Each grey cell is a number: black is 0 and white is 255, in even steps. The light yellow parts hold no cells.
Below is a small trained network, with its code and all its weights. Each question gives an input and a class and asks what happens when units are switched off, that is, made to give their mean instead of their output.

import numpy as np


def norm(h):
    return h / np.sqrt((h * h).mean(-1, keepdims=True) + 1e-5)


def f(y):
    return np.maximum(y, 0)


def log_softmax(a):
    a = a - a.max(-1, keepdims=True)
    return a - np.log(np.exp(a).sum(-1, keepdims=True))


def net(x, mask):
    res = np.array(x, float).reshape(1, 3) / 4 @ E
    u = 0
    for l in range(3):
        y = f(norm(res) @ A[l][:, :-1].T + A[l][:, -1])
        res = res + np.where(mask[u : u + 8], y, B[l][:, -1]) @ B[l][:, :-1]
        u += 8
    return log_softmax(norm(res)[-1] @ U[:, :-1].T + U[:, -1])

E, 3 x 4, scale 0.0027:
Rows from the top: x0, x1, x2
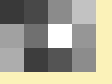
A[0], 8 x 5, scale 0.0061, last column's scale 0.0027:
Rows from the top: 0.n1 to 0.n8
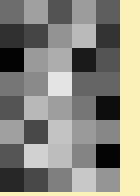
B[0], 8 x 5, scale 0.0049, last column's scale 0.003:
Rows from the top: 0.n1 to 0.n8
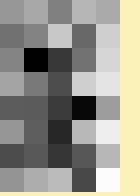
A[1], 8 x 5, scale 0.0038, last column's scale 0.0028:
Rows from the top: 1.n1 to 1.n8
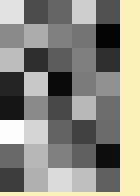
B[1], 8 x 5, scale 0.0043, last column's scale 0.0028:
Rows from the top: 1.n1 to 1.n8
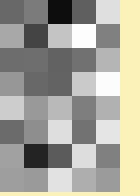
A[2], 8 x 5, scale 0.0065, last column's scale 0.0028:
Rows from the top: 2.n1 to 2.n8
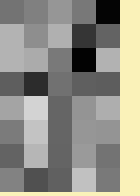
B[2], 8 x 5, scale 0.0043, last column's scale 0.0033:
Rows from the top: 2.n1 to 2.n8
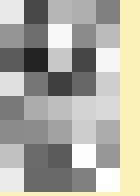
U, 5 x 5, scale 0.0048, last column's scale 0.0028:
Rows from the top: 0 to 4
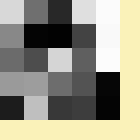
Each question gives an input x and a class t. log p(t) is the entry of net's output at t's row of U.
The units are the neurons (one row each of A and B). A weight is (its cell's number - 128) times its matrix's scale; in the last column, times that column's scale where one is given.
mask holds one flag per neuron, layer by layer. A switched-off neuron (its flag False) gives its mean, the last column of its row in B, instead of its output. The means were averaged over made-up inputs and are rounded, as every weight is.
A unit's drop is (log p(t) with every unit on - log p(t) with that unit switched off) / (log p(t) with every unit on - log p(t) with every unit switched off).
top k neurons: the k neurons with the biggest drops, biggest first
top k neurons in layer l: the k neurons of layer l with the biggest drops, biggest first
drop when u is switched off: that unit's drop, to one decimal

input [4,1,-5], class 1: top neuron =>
0.n3
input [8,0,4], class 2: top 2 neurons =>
0.n8, 0.n2
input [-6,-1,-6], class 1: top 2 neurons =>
0.n3, 0.n8
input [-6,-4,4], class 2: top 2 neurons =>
0.n6, 0.n3
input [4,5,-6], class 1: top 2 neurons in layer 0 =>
0.n3, 0.n7
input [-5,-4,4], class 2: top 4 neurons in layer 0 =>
0.n6, 0.n4, 0.n3, 0.n7
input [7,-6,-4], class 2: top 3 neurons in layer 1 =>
1.n1, 1.n5, 1.n8
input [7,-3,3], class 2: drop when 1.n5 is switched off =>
0.0
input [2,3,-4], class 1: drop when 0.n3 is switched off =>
0.2
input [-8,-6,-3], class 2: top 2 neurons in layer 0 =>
0.n6, 0.n4
